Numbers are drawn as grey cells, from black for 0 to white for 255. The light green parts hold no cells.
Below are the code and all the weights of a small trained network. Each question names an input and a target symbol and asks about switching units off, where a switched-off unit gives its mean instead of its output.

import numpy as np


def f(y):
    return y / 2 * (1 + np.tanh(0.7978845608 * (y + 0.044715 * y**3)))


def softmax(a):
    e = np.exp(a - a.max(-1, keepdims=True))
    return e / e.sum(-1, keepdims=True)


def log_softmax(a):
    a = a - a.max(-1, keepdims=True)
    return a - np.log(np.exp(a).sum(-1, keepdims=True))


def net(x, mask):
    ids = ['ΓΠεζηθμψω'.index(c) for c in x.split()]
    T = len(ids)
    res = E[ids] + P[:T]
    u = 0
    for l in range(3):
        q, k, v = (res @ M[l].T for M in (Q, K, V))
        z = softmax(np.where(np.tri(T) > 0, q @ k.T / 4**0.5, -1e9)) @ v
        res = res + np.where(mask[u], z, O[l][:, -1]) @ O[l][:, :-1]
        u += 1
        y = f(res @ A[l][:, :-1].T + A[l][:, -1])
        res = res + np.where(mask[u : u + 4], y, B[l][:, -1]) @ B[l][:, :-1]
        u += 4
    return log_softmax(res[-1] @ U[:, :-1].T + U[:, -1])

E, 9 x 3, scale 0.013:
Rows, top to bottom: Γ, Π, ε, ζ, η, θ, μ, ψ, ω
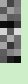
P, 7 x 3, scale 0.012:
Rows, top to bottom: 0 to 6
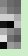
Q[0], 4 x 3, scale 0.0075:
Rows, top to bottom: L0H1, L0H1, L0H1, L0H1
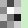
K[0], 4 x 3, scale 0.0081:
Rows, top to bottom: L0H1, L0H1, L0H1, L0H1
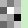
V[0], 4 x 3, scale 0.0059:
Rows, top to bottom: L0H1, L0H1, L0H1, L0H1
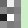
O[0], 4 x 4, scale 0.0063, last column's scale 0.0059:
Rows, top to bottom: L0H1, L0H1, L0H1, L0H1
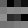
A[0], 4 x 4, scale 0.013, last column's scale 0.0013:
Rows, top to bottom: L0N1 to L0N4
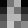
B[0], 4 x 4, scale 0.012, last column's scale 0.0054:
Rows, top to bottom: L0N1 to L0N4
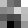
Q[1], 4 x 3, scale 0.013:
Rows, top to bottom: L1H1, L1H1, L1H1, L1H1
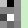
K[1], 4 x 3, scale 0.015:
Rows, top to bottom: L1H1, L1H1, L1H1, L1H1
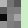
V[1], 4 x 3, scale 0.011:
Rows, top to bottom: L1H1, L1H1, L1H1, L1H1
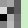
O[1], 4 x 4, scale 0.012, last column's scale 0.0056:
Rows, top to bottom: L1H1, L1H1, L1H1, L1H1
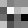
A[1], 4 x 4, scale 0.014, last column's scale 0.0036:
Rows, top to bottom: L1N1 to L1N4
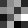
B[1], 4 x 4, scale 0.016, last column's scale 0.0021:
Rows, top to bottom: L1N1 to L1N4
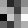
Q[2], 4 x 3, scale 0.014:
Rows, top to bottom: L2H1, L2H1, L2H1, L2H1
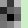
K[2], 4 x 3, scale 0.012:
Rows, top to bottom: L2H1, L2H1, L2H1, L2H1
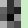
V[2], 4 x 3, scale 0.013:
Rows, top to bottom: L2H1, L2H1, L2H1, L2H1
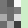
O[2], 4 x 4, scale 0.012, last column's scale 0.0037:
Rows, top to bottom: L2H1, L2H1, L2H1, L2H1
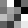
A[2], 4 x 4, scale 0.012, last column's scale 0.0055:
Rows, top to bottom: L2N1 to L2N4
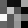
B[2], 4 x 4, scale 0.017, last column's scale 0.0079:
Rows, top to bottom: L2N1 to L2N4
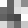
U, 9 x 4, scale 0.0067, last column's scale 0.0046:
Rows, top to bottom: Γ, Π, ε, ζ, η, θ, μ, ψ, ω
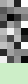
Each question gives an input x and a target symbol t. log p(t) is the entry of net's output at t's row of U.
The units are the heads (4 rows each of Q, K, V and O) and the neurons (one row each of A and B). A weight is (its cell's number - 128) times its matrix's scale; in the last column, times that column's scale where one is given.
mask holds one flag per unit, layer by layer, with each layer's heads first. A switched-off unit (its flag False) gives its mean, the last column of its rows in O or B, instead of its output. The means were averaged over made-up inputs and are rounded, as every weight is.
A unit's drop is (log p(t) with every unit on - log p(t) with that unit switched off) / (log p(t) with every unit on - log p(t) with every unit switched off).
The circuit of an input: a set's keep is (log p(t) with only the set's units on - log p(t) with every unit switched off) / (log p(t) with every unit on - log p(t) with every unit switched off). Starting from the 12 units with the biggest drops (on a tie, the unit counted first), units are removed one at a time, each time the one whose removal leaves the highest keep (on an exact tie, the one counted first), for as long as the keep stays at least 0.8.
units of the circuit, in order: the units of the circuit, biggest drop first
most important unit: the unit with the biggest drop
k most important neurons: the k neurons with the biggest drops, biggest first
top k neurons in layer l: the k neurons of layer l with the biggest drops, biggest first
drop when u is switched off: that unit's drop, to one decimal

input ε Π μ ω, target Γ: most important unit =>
L0N1
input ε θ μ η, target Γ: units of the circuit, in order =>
(L0N1, L2H1)
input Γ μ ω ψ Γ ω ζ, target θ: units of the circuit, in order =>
(L2H1, L1N2)
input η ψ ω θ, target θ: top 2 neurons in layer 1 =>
(L1N2, L1N3)
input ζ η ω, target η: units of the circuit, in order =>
(L2H1, L2N2, L0N4)
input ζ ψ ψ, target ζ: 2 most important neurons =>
(L0N1, L1N2)
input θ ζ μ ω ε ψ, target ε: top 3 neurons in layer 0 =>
(L0N2, L0N4, L0N3)
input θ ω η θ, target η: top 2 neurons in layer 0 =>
(L0N1, L0N2)
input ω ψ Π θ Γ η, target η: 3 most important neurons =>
(L2N2, L1N2, L1N1)
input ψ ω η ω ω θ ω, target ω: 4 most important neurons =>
(L0N1, L1N2, L2N4, L0N4)
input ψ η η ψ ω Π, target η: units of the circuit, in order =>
(L2N2, L2H1)
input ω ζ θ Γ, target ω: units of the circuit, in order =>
(L1N2, L2H1, L2N4)
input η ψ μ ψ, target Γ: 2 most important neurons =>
(L0N1, L0N2)
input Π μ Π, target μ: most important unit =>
L0H1
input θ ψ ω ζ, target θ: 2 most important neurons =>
(L0N1, L1N2)
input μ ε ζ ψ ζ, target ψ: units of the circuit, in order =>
(L1N3, L2H1)
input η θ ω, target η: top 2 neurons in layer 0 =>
(L0N3, L0N4)
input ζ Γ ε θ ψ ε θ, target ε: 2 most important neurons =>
(L0N2, L0N1)
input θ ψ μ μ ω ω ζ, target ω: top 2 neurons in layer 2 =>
(L2N4, L2N2)
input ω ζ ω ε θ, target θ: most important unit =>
L0N4
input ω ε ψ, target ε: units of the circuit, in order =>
(L0H1, L1N3, L2N3)
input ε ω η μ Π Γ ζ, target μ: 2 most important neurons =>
(L0N2, L0N1)
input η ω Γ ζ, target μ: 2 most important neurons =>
(L0N1, L0N2)
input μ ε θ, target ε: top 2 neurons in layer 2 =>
(L2N3, L2N4)
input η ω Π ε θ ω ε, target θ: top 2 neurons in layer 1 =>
(L1N2, L1N3)
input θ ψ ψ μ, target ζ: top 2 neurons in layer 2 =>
(L2N2, L2N1)
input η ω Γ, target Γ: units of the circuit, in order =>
(L2H1)
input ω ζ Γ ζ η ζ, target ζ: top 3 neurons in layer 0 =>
(L0N1, L0N3, L0N4)
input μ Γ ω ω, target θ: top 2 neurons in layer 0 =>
(L0N1, L0N2)
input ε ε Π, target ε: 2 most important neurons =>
(L0N2, L1N3)
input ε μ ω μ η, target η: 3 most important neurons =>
(L2N2, L1N2, L0N4)
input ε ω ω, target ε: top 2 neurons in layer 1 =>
(L1N3, L1N2)
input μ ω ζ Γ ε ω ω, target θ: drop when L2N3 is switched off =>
0.1
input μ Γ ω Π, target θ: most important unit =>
L0N1
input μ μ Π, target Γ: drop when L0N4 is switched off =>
0.0
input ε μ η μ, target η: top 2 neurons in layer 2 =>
(L2N2, L2N3)
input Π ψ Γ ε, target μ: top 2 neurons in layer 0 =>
(L0N2, L0N1)
